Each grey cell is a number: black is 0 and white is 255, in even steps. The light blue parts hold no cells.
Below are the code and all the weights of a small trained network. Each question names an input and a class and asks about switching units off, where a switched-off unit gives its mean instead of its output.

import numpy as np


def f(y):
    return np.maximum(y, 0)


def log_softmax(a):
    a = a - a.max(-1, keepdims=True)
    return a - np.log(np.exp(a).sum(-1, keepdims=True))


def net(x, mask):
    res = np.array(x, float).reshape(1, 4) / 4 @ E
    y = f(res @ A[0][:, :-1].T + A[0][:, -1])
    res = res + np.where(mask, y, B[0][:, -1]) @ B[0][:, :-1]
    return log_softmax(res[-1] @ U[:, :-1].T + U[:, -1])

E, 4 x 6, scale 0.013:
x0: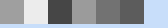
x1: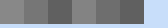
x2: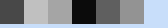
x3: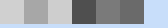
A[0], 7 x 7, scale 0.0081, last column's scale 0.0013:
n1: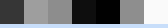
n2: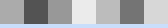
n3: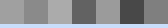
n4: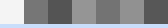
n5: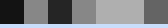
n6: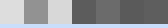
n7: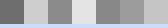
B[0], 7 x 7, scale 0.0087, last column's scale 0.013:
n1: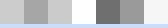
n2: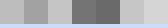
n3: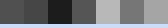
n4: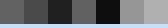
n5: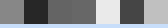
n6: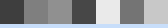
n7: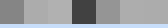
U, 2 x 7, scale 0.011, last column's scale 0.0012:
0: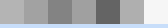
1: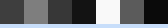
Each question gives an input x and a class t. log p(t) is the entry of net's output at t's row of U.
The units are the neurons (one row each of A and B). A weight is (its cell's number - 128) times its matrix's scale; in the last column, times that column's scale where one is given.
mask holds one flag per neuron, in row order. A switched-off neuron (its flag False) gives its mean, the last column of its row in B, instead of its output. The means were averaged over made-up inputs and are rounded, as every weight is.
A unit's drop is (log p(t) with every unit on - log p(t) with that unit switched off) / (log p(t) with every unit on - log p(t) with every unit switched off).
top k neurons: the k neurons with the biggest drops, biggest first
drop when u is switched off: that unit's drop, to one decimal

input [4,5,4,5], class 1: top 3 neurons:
[n6; n3; n2]
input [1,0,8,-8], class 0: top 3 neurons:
[n1; n6; n3]
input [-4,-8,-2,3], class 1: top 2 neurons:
[n1; n6]
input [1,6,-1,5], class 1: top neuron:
[n1]
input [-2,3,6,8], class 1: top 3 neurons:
[n6; n3; n2]
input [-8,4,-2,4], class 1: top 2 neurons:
[n1; n6]
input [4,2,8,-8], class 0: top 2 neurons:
[n1; n6]
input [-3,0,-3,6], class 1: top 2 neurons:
[n1; n6]
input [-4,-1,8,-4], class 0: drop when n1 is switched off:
1.4
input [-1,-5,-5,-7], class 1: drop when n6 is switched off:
-0.1
